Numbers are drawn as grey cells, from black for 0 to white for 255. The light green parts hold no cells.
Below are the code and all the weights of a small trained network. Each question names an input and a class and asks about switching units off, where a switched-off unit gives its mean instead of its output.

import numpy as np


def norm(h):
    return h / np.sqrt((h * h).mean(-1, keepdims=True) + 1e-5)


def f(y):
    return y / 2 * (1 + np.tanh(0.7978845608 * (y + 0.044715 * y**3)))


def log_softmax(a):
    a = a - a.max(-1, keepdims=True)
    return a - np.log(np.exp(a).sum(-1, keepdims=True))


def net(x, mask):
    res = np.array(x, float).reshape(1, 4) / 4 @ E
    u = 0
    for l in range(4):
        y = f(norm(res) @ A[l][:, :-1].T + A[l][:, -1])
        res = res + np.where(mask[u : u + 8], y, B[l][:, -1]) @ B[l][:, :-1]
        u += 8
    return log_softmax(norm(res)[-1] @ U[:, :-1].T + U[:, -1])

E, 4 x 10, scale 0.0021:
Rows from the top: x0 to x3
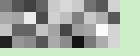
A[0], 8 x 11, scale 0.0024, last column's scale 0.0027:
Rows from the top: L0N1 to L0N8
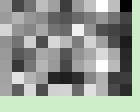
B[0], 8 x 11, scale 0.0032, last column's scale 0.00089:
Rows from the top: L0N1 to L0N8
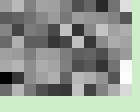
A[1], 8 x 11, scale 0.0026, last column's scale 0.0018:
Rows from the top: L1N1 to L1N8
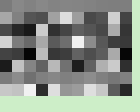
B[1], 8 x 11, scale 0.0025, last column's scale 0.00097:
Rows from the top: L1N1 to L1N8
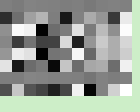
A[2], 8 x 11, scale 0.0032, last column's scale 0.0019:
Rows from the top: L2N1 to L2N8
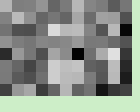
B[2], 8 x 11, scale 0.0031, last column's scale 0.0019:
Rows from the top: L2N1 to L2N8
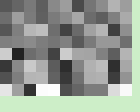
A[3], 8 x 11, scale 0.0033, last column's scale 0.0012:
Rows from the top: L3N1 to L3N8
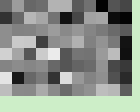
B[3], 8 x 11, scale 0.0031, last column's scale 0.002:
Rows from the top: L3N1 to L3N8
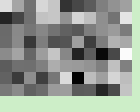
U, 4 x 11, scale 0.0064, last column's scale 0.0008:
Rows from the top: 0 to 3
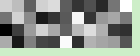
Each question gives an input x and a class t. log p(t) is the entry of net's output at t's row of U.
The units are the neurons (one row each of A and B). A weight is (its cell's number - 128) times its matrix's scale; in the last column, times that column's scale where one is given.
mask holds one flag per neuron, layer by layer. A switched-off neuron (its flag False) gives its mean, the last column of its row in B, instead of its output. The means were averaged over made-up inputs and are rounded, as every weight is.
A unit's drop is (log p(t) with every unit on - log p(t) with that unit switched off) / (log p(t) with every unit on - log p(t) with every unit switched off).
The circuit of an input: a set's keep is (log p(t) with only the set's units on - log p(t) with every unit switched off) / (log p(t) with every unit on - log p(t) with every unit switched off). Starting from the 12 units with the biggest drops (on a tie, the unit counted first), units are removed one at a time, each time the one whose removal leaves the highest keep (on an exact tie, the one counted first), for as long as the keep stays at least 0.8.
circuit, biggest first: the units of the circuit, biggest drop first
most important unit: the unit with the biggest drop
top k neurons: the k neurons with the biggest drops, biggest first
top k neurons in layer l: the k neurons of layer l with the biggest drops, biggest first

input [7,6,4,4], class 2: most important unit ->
L2N6
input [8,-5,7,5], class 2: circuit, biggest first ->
L2N6, L2N7, L2N3
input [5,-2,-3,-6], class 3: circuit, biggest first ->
L1N4, L3N7
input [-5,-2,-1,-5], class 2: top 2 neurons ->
L0N7, L3N2
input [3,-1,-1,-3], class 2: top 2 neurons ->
L1N6, L2N5
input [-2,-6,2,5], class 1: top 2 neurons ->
L1N5, L1N3
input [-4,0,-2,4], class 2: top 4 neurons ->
L0N7, L1N4, L0N3, L3N2
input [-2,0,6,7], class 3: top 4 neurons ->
L2N5, L1N6, L2N8, L3N7
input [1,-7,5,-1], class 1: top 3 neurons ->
L1N3, L1N5, L2N8
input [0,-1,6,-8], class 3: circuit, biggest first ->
L3N7, L1N4
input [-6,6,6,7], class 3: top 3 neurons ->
L1N6, L2N8, L2N5
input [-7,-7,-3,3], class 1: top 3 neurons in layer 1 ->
L1N5, L1N3, L1N2
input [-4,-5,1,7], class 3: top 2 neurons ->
L2N5, L1N6
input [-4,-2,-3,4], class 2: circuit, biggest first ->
L3N2
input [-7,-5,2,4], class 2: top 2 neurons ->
L0N7, L3N2
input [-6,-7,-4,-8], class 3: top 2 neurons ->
L1N4, L3N7
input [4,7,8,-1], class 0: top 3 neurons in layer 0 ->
L0N6, L0N1, L0N5
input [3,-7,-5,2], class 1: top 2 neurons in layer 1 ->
L1N5, L1N3
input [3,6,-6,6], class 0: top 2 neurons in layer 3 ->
L3N1, L3N7
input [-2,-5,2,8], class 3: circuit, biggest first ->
L2N5
